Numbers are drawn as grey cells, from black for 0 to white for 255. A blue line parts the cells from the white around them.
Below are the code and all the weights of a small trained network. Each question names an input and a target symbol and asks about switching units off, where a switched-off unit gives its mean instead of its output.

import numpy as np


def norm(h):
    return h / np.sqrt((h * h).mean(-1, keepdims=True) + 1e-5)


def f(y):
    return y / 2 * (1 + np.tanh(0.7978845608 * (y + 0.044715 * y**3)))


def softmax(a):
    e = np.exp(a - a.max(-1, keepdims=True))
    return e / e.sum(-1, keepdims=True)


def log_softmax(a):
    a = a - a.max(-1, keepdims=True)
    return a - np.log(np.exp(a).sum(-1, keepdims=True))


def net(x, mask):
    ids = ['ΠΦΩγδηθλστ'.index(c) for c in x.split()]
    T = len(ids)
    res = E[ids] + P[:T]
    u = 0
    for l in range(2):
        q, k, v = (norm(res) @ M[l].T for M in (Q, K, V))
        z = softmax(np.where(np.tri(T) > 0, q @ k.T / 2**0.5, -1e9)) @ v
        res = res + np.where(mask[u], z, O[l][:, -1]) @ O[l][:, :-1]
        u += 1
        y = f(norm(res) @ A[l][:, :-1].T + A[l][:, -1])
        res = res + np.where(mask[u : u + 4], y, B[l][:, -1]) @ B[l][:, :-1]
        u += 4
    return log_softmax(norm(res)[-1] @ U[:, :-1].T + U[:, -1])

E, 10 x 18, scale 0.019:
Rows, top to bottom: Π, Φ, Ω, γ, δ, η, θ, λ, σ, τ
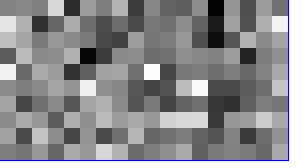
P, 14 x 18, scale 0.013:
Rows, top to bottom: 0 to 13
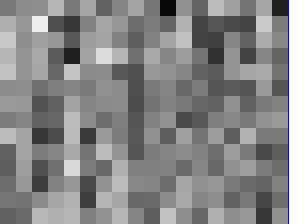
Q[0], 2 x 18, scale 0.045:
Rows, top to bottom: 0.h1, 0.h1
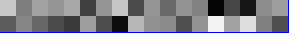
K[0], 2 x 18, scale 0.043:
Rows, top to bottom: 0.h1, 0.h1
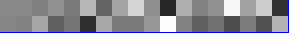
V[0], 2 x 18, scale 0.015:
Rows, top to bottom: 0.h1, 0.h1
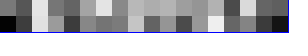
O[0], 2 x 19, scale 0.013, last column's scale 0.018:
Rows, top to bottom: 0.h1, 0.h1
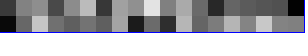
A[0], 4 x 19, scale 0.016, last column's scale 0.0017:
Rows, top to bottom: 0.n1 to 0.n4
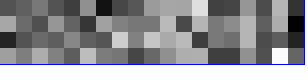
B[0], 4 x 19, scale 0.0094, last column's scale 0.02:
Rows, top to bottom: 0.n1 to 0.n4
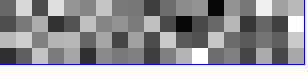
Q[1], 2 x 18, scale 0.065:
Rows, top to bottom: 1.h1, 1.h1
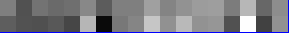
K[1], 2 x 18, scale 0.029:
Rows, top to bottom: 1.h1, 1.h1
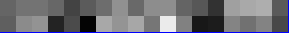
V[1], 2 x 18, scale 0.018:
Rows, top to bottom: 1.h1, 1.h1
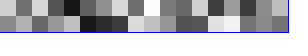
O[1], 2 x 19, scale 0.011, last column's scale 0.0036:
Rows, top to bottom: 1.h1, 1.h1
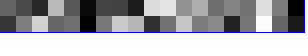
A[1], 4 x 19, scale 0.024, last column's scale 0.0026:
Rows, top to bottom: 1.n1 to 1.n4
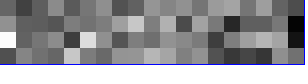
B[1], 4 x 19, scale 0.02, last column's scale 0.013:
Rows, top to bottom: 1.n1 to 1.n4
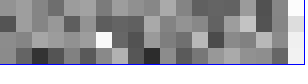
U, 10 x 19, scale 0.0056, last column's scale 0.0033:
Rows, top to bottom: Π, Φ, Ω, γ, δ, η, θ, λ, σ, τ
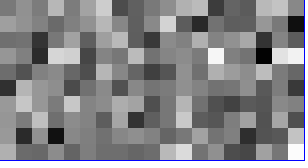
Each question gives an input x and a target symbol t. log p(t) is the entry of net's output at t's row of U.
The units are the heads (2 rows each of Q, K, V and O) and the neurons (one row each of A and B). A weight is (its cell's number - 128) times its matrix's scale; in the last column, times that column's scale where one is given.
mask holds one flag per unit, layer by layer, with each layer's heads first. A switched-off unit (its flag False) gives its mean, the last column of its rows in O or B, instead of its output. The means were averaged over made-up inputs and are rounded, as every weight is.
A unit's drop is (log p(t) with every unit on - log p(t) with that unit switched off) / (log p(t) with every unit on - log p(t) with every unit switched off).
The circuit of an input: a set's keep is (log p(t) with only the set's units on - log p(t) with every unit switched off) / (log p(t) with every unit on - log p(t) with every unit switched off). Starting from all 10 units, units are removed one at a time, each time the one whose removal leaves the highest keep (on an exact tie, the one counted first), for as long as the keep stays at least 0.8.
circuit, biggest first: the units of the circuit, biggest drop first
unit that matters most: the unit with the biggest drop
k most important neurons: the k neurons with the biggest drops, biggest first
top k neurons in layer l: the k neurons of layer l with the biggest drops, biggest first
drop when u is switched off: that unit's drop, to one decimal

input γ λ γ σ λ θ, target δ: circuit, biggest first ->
[1.h1, 0.h1]
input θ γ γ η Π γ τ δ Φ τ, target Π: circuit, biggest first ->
[1.h1, 1.n3]
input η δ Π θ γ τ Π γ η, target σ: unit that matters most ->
0.n4
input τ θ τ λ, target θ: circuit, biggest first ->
[0.n3, 0.h1, 1.h1]
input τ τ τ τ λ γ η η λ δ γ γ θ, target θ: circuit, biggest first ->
[0.n3, 0.h1]
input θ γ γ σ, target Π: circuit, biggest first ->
[1.n3, 0.n2, 0.h1]
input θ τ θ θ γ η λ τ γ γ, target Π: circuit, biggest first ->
[0.n3, 1.h1, 1.n3]
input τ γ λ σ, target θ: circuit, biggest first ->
[0.n3, 0.h1, 1.h1]
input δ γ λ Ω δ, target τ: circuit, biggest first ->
[1.h1, 0.h1]
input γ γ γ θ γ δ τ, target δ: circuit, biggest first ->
[0.h1, 1.h1]
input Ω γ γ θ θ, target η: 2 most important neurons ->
[1.n2, 0.n2]
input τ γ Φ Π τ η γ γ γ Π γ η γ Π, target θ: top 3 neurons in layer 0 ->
[0.n3, 0.n2, 0.n1]
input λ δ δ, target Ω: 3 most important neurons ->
[1.n4, 1.n2, 0.n4]
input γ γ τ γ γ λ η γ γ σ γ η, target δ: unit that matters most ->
0.h1
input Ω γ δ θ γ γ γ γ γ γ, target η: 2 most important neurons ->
[1.n2, 0.n2]
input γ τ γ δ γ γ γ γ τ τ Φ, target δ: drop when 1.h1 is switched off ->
0.3
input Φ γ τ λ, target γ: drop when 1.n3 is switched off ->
-0.2
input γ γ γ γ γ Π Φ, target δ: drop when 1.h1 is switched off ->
0.4
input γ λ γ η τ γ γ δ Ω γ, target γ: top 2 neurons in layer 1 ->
[1.n3, 1.n1]
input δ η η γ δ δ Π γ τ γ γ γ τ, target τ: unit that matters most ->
1.h1
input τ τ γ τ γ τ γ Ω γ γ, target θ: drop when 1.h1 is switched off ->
0.6
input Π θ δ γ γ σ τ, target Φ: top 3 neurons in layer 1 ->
[1.n1, 1.n4, 1.n2]
